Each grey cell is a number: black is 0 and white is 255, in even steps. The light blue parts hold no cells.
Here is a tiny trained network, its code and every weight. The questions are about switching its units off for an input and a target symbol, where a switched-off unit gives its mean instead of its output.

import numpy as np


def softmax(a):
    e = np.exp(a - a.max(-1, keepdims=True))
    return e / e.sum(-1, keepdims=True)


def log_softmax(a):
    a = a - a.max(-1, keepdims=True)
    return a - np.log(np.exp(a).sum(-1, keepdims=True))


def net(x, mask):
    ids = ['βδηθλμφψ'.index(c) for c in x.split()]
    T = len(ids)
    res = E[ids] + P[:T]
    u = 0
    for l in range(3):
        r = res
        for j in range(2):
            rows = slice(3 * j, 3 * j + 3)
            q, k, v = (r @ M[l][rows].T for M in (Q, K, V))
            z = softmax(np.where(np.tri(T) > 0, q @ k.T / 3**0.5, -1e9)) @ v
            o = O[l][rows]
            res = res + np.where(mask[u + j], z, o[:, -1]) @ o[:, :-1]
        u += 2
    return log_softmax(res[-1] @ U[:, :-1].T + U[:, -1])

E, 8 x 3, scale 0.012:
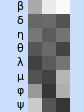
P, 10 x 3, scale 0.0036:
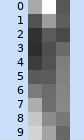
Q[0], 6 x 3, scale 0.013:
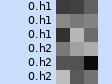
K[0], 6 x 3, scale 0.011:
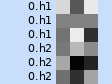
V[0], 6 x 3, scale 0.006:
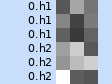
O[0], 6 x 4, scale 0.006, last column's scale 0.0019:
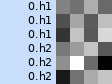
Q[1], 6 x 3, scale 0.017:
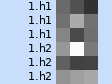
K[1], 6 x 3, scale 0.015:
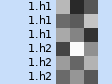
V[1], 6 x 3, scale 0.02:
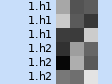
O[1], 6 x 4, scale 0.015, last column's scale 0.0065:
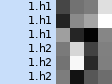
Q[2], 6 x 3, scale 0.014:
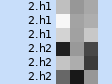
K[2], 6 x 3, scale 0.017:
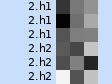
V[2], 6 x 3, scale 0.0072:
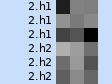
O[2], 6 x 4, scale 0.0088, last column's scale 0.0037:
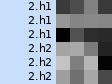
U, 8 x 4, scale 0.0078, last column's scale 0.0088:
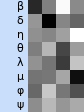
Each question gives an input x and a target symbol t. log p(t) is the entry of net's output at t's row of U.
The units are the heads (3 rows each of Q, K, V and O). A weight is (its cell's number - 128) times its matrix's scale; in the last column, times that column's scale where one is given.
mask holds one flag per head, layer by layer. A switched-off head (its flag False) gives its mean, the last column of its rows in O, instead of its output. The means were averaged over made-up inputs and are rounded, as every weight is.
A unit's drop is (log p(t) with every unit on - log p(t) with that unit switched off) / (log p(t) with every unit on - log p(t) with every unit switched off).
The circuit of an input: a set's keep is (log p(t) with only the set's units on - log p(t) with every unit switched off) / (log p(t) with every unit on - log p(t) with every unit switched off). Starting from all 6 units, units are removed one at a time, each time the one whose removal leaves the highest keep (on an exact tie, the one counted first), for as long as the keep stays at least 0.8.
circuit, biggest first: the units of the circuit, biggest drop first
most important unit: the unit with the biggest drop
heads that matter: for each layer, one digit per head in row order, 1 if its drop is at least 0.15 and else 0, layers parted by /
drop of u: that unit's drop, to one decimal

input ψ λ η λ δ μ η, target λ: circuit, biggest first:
(0.h2, 1.h1, 1.h2)
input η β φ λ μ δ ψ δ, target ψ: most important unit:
1.h1
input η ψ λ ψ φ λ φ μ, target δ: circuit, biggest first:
(0.h2, 1.h2)
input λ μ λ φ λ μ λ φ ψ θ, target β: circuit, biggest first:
(0.h2, 1.h1)
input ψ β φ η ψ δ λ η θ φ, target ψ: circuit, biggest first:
(1.h1, 2.h1, 0.h2)
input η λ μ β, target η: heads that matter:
01 / 11 / 00
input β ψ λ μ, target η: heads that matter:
11 / 11 / 10
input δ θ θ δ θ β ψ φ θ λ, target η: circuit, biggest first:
(1.h1, 2.h1, 0.h2, 1.h2)
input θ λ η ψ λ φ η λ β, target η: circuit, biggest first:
(1.h1, 0.h2, 1.h2)
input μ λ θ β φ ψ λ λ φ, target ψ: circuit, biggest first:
(1.h1, 0.h2, 2.h1)
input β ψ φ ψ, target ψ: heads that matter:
01 / 10 / 11
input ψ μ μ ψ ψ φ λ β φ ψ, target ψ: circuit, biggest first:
(0.h2, 1.h1, 2.h1)
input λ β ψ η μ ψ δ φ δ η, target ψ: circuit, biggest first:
(1.h1, 2.h1)
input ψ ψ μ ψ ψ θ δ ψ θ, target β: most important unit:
1.h1
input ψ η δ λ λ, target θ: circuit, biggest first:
(0.h2, 1.h2)
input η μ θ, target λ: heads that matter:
00 / 11 / 10
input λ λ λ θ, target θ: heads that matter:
00 / 01 / 00
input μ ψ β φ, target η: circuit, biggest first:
(0.h2, 1.h1, 2.h1)
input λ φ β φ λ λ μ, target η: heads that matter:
01 / 10 / 10
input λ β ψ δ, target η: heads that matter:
11 / 11 / 10
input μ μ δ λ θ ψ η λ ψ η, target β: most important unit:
0.h2
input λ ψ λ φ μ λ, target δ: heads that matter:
01 / 11 / 00
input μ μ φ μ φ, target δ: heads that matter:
00 / 11 / 00
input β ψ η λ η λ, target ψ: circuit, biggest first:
(2.h1, 1.h1)
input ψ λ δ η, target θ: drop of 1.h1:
0.5
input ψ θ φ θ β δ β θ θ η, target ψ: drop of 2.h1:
1.1
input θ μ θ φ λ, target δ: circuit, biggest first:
(1.h2)
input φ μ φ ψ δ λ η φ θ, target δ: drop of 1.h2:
0.5
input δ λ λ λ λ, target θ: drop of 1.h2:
1.0
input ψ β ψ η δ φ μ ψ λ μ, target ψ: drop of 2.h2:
0.1
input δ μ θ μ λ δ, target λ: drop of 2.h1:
0.2
